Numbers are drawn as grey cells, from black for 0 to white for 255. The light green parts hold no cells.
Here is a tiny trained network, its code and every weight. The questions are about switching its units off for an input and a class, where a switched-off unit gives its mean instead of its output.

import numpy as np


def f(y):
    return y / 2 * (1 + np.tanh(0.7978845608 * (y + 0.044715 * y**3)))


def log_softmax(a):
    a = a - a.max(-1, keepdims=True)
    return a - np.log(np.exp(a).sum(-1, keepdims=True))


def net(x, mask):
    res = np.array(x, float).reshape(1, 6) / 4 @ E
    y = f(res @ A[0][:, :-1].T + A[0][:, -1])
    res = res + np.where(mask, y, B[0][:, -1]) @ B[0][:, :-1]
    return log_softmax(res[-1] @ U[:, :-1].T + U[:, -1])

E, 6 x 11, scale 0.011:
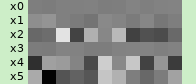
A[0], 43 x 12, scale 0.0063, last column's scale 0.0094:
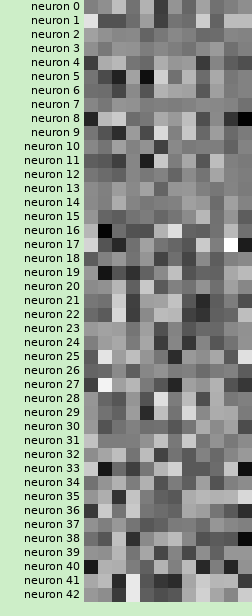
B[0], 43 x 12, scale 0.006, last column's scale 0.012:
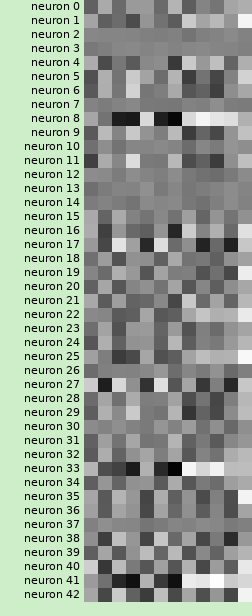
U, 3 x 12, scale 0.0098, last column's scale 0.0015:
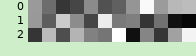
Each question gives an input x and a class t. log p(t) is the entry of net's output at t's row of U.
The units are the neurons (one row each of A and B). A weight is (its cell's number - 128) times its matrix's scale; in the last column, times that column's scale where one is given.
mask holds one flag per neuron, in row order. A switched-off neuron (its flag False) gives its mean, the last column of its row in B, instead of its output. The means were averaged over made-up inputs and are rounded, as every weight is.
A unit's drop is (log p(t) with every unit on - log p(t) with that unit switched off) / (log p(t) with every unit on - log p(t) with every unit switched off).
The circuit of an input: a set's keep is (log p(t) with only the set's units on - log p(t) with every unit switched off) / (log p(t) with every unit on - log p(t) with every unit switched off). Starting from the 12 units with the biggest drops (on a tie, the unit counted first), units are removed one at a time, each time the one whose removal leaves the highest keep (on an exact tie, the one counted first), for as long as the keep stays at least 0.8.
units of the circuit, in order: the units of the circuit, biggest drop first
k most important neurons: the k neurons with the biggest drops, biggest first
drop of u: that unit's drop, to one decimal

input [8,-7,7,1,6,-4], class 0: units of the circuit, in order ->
(neuron 8)
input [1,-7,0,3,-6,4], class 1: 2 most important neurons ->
(neuron 17; neuron 41)
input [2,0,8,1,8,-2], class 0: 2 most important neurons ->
(neuron 8; neuron 22)
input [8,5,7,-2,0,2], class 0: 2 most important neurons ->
(neuron 22; neuron 17)
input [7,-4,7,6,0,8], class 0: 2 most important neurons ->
(neuron 33; neuron 22)
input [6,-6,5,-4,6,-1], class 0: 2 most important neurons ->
(neuron 8; neuron 22)
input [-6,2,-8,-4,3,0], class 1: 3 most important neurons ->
(neuron 42; neuron 35; neuron 27)
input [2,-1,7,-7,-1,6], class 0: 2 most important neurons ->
(neuron 33; neuron 22)
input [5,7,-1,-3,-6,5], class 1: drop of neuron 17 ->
0.8
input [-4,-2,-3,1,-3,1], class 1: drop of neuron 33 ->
0.2
